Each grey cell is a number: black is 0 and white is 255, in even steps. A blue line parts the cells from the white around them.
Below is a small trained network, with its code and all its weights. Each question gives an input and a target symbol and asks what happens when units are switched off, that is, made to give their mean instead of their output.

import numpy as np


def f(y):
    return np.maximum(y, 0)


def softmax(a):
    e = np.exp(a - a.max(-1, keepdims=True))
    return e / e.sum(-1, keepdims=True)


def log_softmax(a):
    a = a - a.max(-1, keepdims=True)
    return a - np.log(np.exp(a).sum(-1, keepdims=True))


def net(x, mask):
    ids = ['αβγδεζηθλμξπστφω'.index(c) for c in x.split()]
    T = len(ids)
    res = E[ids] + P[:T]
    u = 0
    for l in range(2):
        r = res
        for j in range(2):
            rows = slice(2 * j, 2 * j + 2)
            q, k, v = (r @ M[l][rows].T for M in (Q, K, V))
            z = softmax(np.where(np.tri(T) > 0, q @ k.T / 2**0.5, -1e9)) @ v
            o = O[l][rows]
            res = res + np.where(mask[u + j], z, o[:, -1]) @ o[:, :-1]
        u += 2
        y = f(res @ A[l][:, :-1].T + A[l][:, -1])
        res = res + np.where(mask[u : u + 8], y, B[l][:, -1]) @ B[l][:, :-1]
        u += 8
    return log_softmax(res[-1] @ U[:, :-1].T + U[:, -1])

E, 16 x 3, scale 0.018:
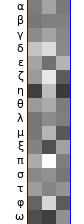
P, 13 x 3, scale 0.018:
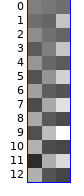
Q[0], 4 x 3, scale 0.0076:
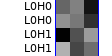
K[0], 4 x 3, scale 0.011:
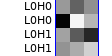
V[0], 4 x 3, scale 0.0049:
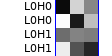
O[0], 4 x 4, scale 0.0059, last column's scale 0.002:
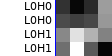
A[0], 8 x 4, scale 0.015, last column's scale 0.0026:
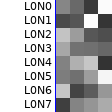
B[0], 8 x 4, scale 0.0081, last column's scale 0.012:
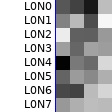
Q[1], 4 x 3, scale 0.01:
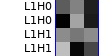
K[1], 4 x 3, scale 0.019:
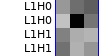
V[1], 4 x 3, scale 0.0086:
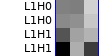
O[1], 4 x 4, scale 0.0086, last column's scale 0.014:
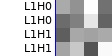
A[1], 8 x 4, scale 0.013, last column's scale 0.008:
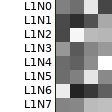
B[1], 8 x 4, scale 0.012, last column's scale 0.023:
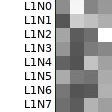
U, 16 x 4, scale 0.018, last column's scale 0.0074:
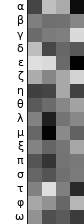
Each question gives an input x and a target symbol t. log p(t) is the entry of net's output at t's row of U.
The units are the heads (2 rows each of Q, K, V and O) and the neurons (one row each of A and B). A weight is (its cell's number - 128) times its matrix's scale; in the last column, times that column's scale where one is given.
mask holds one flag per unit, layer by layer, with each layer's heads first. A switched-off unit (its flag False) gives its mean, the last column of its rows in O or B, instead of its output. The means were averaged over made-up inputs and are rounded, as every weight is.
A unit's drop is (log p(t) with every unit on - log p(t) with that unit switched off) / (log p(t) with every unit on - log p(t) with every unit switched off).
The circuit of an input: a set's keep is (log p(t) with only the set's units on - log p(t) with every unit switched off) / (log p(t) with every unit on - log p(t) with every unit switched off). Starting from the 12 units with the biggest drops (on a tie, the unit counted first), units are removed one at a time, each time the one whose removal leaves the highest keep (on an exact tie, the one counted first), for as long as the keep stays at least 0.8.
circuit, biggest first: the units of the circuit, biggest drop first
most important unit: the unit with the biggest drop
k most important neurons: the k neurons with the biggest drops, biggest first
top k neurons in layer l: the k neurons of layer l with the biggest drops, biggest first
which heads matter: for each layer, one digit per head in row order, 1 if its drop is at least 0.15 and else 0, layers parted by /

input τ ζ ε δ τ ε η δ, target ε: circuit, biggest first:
[L0N0; L1H1]
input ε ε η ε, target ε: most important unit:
L0N0
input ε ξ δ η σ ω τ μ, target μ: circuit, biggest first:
[L1H1; L0N4; L1N0]
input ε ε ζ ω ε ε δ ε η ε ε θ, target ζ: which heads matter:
01 / 11
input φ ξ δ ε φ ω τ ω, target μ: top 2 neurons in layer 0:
[L0N4; L0N1]
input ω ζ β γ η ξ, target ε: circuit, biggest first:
[L0N0; L0N1; L1H1]
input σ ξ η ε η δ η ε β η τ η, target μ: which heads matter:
01 / 01
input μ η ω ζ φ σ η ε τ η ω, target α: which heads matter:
00 / 01
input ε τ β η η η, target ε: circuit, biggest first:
[L0N0; L1H1; L1N2]
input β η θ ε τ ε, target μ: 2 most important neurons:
[L0N4; L1N2]
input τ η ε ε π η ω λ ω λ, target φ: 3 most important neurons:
[L1N2; L0N4; L0N0]
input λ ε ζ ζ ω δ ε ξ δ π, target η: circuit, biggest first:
[L0N4; L1H1; L0N2]
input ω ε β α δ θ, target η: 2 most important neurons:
[L0N2; L0N4]
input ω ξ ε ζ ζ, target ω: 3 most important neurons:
[L1N6; L0N2; L0N0]
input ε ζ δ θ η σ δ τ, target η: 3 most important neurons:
[L0N2; L0N4; L1N4]
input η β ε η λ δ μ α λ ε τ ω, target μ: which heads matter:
11 / 01
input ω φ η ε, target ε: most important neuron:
[L0N1]
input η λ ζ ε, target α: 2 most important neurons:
[L0N2; L0N4]
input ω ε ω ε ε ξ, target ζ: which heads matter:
00 / 11
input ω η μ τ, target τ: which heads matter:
00 / 11
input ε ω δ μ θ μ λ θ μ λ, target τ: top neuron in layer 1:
[L1N6]
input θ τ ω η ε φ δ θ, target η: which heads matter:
00 / 01
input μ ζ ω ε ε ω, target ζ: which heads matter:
00 / 11
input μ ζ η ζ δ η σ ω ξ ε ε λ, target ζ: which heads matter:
01 / 11
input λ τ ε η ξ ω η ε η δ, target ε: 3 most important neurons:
[L0N0; L1N2; L0N6]
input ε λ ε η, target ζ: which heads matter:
00 / 11
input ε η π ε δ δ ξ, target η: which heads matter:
00 / 00
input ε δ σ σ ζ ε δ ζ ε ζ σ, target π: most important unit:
L1N6
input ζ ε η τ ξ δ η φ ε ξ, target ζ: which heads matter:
01 / 11
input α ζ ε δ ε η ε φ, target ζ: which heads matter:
00 / 11
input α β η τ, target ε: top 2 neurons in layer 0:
[L0N0; L0N6]
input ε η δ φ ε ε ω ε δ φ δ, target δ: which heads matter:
01 / 01
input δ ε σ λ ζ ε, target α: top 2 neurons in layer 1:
[L1N1; L1N6]
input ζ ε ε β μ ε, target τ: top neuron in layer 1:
[L1N6]
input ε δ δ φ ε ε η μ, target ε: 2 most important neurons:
[L0N0; L1N2]
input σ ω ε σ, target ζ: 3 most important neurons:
[L0N0; L1N0; L0N4]
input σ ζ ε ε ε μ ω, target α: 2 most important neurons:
[L1N1; L1N2]
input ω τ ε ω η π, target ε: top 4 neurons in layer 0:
[L0N0; L0N6; L0N7; L0N3]
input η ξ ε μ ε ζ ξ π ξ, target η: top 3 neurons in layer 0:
[L0N6; L0N1; L0N0]
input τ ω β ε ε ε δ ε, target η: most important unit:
L1H1
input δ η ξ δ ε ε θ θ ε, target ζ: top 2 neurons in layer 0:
[L0N0; L0N4]
